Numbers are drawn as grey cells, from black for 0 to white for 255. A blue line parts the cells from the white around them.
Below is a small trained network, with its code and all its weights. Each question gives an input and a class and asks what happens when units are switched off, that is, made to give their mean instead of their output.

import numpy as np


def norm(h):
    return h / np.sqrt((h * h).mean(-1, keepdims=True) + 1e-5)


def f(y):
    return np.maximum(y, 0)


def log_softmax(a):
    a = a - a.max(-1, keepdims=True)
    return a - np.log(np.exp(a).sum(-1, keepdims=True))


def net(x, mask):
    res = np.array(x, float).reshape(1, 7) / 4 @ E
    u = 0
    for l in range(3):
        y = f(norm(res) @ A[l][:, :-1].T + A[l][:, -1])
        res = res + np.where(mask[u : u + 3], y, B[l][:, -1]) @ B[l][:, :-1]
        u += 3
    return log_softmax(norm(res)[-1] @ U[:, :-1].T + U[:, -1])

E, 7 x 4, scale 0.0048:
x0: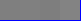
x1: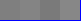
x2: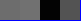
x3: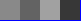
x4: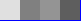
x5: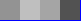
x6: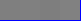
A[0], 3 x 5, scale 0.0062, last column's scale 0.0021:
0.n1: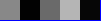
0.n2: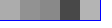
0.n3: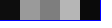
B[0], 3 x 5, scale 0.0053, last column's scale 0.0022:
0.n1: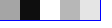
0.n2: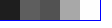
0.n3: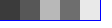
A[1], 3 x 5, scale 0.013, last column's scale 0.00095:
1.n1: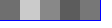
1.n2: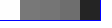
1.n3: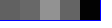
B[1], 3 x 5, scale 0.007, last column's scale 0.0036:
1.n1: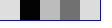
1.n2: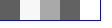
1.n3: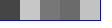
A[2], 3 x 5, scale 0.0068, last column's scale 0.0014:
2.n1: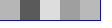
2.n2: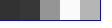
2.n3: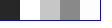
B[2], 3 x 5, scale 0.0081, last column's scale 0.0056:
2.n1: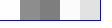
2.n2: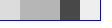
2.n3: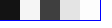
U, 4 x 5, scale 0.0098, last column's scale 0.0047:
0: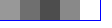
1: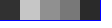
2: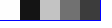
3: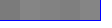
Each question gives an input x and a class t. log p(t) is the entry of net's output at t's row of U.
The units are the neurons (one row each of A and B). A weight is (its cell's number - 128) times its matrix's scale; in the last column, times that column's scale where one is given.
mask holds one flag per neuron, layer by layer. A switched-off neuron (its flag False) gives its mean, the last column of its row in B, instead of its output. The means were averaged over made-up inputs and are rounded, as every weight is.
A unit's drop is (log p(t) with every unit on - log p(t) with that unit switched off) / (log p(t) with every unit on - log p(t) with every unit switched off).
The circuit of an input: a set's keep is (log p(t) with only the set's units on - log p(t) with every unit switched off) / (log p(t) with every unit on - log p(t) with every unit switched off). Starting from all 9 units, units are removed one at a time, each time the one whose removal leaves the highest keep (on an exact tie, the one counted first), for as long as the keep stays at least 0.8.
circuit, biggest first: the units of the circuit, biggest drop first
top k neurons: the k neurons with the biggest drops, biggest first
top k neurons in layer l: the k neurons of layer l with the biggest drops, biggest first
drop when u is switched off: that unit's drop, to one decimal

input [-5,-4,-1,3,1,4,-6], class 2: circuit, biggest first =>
[1.n1, 0.n1, 2.n3]
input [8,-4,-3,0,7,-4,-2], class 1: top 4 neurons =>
[1.n2, 1.n1, 2.n3, 0.n3]
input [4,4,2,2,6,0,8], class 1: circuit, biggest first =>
[1.n2]
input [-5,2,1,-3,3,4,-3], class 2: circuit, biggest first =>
[2.n3, 1.n1]
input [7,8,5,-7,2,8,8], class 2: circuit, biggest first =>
[1.n1, 2.n3]
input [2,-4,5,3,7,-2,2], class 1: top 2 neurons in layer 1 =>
[1.n2, 1.n1]
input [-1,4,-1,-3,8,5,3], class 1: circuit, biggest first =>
[1.n2, 2.n3]
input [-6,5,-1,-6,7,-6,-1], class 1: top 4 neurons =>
[1.n2, 1.n1, 0.n2, 2.n3]
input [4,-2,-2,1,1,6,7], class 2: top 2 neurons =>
[1.n1, 2.n3]
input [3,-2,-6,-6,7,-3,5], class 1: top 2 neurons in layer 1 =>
[1.n2, 1.n1]
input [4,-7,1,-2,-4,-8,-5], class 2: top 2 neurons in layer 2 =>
[2.n3, 2.n2]
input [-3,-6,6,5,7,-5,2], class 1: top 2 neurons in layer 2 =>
[2.n1, 2.n2]
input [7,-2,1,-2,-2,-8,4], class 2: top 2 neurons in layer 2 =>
[2.n3, 2.n2]
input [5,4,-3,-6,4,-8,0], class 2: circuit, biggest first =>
[2.n3]
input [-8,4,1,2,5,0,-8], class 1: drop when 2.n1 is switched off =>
0.1
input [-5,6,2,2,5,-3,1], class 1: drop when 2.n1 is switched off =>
0.1
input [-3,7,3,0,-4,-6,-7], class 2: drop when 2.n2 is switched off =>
0.4
